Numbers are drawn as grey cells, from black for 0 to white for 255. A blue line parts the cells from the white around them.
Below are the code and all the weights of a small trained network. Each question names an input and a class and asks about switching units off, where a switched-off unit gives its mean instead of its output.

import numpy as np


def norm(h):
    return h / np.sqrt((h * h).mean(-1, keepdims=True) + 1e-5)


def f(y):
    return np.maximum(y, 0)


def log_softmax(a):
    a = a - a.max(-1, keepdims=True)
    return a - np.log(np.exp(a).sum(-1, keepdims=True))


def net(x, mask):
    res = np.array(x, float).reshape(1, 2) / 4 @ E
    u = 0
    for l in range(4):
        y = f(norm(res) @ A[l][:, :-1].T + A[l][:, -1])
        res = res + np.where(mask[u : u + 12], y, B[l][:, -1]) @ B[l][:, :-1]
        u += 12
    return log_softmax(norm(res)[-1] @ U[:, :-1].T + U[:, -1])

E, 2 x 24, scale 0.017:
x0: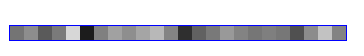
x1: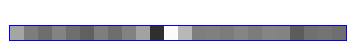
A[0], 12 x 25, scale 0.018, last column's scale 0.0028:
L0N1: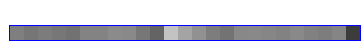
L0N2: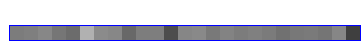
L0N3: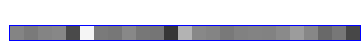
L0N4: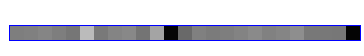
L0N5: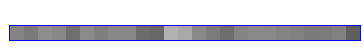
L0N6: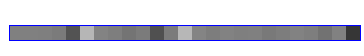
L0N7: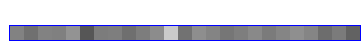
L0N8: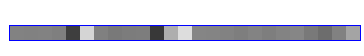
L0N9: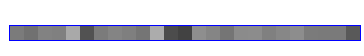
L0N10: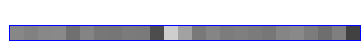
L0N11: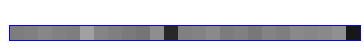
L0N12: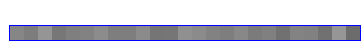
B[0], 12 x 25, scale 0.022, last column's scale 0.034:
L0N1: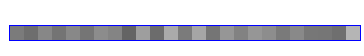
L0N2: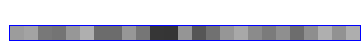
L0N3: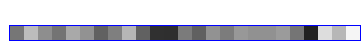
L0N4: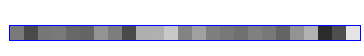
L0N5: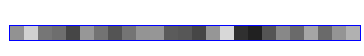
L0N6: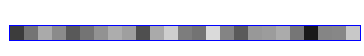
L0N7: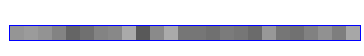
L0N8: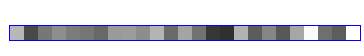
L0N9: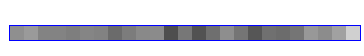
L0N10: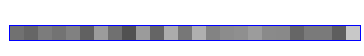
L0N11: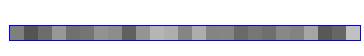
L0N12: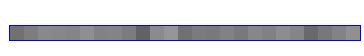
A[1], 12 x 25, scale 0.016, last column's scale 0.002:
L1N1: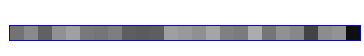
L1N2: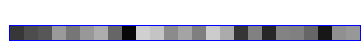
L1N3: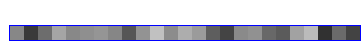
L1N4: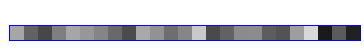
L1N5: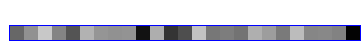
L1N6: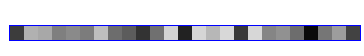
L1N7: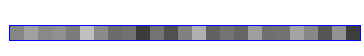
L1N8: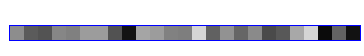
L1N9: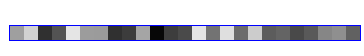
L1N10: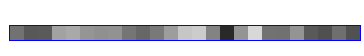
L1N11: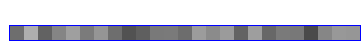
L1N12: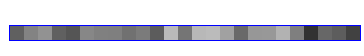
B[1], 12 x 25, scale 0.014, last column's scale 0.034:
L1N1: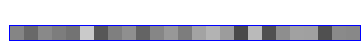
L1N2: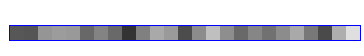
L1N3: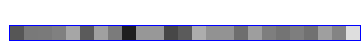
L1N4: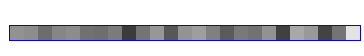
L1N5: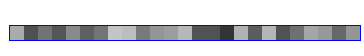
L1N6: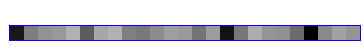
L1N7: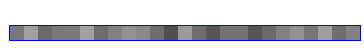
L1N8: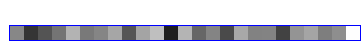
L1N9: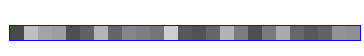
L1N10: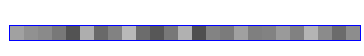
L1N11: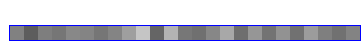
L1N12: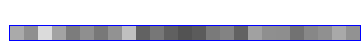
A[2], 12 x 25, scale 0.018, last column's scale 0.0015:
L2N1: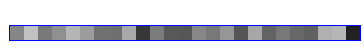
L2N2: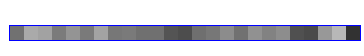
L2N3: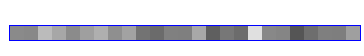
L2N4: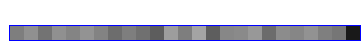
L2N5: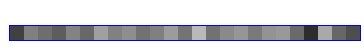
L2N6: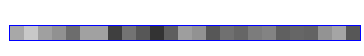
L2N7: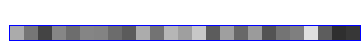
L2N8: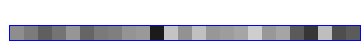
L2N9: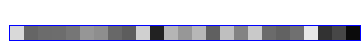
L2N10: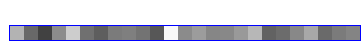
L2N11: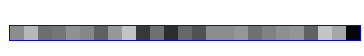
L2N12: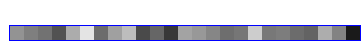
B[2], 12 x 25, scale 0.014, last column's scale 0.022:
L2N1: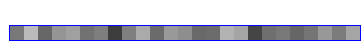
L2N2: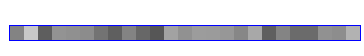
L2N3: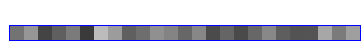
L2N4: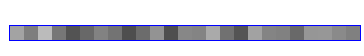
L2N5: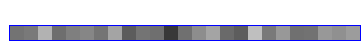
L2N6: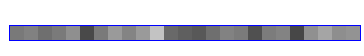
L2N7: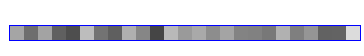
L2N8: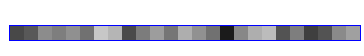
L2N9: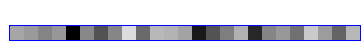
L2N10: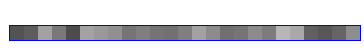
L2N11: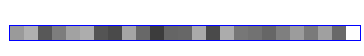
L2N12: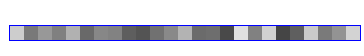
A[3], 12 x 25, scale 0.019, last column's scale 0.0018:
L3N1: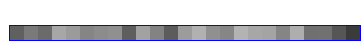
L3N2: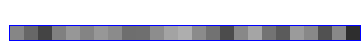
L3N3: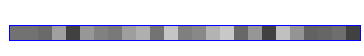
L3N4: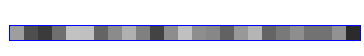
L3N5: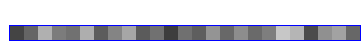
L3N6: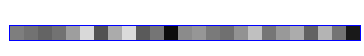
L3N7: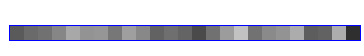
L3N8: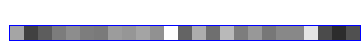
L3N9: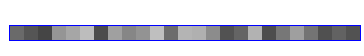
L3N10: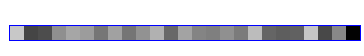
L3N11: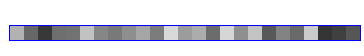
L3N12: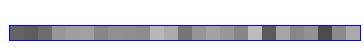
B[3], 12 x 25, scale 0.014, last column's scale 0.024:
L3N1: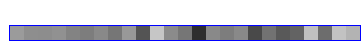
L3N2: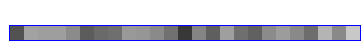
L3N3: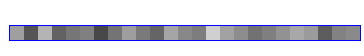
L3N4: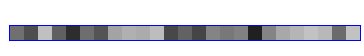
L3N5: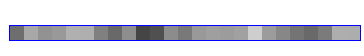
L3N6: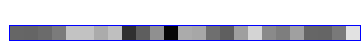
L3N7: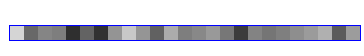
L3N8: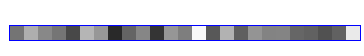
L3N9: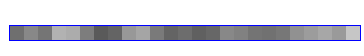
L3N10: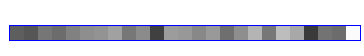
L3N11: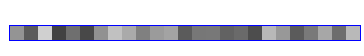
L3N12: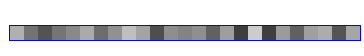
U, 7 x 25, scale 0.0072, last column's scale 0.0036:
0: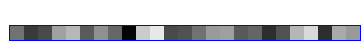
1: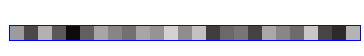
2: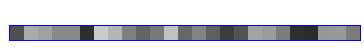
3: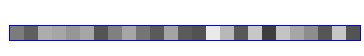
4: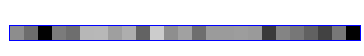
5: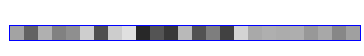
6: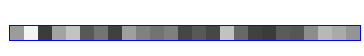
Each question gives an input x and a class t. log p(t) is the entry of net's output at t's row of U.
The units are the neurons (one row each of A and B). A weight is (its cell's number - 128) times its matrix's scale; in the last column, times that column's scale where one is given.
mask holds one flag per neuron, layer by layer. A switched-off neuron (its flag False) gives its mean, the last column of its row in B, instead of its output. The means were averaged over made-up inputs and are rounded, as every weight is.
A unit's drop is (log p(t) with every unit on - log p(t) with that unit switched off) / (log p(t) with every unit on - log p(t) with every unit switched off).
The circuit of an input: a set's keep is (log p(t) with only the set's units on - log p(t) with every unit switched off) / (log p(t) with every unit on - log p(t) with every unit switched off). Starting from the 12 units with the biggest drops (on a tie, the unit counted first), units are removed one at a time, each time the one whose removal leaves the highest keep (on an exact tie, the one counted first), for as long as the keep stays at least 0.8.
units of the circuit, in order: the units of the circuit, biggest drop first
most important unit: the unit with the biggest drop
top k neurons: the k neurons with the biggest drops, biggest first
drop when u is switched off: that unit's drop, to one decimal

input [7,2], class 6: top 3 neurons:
L0N4; L0N8; L0N6
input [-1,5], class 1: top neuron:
L0N8
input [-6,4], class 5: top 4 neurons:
L0N4; L0N3; L0N11; L0N8
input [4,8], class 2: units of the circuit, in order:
L0N8; L1N6
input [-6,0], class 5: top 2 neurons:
L0N3; L0N8
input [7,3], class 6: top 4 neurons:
L0N8; L0N4; L0N6; L0N11
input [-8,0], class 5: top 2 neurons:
L0N3; L0N8
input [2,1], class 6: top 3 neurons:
L0N4; L0N8; L0N11
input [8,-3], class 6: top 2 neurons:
L0N4; L0N11
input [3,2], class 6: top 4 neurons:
L0N8; L0N4; L0N11; L0N10
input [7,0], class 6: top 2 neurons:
L0N4; L0N8
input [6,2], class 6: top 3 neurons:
L0N4; L0N8; L0N6
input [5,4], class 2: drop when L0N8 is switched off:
1.0
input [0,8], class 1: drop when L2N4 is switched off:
0.0
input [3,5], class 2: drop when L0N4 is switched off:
0.4
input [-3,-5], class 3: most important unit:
L0N3
